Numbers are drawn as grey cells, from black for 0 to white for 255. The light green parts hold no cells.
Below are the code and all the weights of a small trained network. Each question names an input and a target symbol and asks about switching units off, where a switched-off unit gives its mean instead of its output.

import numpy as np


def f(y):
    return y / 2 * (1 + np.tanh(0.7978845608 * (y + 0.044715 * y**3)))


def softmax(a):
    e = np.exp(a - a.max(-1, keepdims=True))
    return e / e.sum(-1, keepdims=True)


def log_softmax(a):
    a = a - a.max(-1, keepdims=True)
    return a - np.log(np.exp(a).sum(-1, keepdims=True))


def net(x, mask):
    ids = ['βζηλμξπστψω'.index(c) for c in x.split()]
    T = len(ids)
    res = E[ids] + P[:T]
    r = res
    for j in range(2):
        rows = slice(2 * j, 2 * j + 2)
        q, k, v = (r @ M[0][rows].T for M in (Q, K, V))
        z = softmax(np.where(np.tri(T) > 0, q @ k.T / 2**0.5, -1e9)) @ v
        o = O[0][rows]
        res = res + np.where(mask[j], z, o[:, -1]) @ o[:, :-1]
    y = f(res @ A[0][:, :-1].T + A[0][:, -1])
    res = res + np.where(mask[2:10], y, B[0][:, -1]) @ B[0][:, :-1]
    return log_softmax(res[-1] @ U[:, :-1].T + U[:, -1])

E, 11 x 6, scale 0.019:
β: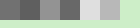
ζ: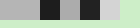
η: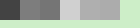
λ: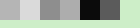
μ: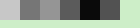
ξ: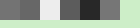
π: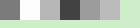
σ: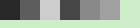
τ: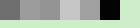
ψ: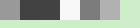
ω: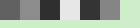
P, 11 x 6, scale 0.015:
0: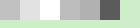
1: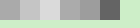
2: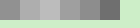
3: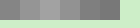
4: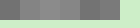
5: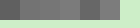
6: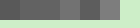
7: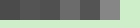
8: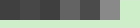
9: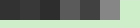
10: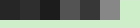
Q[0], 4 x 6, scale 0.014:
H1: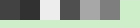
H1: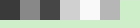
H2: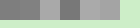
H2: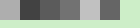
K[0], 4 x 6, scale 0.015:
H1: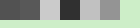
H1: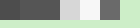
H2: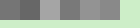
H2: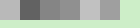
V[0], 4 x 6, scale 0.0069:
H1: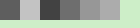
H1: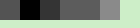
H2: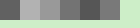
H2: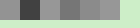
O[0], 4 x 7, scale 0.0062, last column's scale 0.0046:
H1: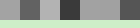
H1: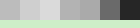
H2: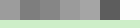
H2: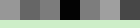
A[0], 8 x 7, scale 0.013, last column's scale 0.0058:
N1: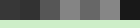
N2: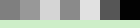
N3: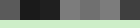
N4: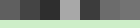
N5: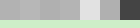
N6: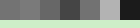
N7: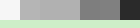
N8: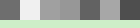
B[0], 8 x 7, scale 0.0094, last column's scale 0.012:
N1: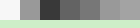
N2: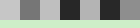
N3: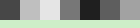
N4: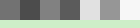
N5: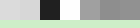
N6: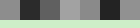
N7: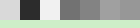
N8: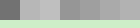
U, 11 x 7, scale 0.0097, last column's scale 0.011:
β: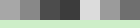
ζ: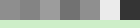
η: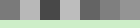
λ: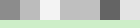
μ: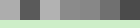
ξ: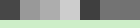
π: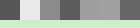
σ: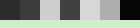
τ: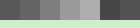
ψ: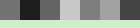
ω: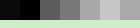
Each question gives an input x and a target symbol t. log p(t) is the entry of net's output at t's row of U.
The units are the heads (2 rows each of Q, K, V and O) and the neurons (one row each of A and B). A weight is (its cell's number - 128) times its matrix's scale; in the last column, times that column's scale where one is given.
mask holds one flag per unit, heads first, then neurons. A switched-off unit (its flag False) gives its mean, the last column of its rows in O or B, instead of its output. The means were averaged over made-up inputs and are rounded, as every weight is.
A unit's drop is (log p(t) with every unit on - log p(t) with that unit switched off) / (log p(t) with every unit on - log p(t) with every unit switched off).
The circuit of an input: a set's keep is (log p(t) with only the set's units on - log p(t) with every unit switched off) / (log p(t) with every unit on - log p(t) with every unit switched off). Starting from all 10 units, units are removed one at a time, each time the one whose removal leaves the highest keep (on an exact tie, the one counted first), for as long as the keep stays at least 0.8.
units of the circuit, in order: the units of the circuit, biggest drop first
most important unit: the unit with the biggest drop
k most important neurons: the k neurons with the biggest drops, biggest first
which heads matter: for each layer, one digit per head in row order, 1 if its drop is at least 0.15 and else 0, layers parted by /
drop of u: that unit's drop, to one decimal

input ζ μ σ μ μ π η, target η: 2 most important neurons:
N5, N4
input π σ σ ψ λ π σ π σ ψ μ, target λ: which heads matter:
10
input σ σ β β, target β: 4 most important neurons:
N5, N3, N8, N2
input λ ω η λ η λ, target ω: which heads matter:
10
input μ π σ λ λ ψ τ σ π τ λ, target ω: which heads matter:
00
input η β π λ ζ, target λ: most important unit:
N8
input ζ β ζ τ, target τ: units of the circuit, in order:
H1, N8
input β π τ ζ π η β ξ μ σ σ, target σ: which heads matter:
10
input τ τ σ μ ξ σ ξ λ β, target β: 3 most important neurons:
N3, N8, N5
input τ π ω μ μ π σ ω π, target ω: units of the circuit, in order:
N6, H1
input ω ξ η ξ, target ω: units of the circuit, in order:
H1, N3
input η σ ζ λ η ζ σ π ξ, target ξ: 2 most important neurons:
N4, N2
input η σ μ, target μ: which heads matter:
00
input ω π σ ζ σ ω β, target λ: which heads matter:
10
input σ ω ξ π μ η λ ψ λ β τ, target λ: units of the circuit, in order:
H1
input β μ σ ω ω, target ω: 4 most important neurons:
N4, N5, N2, N7
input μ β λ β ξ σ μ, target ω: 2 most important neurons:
N4, N8
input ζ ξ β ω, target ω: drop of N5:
0.2
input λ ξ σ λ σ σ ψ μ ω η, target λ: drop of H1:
0.5
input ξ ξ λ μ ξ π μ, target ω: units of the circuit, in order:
N4
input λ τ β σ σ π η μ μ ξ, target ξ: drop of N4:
0.4
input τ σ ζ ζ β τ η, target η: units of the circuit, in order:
H1, N5, N4, N7
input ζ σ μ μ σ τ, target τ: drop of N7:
0.2
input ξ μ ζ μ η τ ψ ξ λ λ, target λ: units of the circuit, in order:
H1, N8
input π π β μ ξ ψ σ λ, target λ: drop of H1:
0.2
